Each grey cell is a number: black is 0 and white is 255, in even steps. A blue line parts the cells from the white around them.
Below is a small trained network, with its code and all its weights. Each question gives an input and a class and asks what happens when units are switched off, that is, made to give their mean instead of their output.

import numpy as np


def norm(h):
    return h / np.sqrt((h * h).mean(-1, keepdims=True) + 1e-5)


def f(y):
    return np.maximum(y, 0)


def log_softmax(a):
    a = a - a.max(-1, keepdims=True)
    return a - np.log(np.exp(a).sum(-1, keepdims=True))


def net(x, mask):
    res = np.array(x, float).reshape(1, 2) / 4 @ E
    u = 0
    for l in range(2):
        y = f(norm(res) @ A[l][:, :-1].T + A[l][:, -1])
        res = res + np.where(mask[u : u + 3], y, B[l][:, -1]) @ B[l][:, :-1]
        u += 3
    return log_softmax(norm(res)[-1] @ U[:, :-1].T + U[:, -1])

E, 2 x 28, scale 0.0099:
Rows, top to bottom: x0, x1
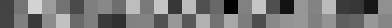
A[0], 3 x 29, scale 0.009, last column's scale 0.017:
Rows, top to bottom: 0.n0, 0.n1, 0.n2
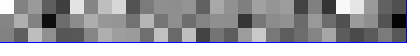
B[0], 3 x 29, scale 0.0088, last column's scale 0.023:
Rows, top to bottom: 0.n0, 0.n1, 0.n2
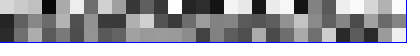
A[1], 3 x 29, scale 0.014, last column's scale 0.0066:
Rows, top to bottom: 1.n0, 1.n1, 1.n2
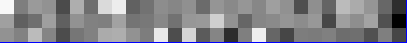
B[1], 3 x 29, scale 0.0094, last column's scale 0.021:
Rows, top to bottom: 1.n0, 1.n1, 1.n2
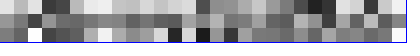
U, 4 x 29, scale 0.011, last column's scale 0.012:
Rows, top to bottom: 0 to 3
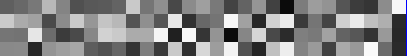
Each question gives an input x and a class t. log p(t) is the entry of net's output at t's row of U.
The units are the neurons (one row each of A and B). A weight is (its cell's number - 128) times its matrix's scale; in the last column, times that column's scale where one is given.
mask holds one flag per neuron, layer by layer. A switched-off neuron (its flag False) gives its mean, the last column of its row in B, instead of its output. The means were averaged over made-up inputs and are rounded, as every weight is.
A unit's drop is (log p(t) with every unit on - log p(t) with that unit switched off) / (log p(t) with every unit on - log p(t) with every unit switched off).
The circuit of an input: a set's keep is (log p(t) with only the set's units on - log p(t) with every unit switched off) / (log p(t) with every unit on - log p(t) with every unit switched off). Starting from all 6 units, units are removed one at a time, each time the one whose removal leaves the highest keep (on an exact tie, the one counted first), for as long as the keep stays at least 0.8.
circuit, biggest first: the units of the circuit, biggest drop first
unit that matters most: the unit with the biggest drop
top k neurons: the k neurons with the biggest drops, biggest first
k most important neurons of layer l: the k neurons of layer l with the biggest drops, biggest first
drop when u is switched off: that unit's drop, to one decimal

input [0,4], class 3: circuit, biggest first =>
[1.n2, 0.n2, 0.n0, 1.n0]
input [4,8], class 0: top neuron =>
[0.n0]
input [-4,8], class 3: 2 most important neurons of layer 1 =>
[1.n0, 1.n2]
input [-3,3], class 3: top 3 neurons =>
[1.n2, 0.n0, 1.n0]
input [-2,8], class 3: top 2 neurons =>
[1.n2, 0.n0]
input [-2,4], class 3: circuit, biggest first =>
[1.n2, 0.n0, 1.n0, 0.n2]
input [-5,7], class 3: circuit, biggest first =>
[0.n0, 1.n0, 1.n2]
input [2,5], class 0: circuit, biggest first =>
[0.n0, 1.n2, 1.n0, 0.n2]
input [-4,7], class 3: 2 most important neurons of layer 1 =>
[1.n0, 1.n2]
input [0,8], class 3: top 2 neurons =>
[1.n2, 0.n0]
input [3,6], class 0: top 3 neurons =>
[0.n0, 1.n2, 1.n0]
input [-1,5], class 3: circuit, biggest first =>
[1.n2, 0.n0, 1.n0, 0.n2]
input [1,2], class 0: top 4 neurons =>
[0.n0, 1.n2, 0.n2, 1.n0]
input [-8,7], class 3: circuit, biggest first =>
[0.n0, 1.n0, 1.n2]
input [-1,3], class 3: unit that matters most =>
1.n2
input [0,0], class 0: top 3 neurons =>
[0.n0, 1.n2, 0.n2]
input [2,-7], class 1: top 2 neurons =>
[0.n0, 1.n2]
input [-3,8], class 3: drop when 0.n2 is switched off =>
0.1
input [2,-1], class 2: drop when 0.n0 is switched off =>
0.0
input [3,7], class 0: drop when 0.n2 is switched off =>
0.3
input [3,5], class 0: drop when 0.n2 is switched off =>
0.7
